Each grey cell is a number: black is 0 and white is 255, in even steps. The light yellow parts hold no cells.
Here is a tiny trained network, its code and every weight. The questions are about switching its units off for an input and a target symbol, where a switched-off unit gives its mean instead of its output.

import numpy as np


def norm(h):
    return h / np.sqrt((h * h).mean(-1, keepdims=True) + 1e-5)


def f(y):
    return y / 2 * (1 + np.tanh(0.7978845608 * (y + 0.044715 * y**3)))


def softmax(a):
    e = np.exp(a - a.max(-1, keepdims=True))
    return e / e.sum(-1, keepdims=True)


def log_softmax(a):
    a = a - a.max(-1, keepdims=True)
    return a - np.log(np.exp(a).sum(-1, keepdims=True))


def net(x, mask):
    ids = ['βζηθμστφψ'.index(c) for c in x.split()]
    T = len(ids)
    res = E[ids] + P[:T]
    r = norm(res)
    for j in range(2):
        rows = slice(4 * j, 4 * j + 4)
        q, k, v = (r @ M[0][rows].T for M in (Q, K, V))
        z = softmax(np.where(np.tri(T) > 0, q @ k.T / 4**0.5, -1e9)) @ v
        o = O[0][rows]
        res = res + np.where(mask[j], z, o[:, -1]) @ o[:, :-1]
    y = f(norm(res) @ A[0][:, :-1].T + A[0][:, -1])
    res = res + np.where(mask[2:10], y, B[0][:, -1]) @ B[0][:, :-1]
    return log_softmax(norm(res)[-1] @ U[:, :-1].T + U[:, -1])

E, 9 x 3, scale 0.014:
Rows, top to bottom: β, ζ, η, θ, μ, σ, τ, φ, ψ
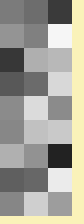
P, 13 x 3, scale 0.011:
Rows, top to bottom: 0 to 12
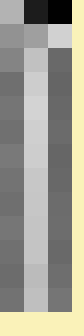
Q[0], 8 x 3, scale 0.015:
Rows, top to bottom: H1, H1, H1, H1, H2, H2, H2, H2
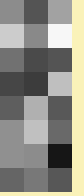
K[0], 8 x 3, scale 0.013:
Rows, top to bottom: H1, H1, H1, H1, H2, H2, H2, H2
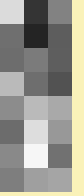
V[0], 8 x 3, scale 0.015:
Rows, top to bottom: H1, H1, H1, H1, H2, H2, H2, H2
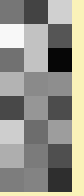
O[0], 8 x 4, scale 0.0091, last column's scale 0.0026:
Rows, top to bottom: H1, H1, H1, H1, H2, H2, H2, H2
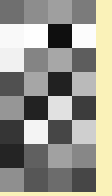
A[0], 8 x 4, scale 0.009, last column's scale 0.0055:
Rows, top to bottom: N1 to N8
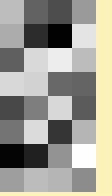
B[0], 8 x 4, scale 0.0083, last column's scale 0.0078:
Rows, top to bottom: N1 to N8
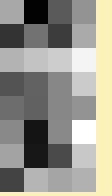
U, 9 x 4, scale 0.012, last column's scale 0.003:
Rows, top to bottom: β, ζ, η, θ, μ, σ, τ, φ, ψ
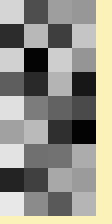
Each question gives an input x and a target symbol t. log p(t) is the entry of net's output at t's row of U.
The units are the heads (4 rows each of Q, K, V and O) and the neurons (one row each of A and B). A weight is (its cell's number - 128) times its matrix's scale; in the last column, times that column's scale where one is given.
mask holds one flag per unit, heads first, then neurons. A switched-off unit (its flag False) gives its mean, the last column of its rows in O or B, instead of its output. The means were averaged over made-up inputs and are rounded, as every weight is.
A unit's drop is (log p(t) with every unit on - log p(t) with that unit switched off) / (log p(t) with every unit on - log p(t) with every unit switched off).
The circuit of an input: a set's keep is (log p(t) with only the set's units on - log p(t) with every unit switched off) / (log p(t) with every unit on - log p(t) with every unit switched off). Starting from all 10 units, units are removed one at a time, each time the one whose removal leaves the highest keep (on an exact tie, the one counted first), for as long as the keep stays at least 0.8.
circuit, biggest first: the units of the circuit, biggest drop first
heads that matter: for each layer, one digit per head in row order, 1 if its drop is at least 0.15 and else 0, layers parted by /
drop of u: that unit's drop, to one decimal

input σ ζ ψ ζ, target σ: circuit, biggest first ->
(H1)
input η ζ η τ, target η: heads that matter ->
11
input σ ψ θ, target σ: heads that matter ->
10
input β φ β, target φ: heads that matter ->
10
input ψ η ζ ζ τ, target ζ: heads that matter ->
11
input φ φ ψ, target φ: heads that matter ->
10
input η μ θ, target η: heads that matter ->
00
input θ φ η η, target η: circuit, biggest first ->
(H1; H2)
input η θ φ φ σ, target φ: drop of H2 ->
-0.2
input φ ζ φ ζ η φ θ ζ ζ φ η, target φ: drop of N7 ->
0.2
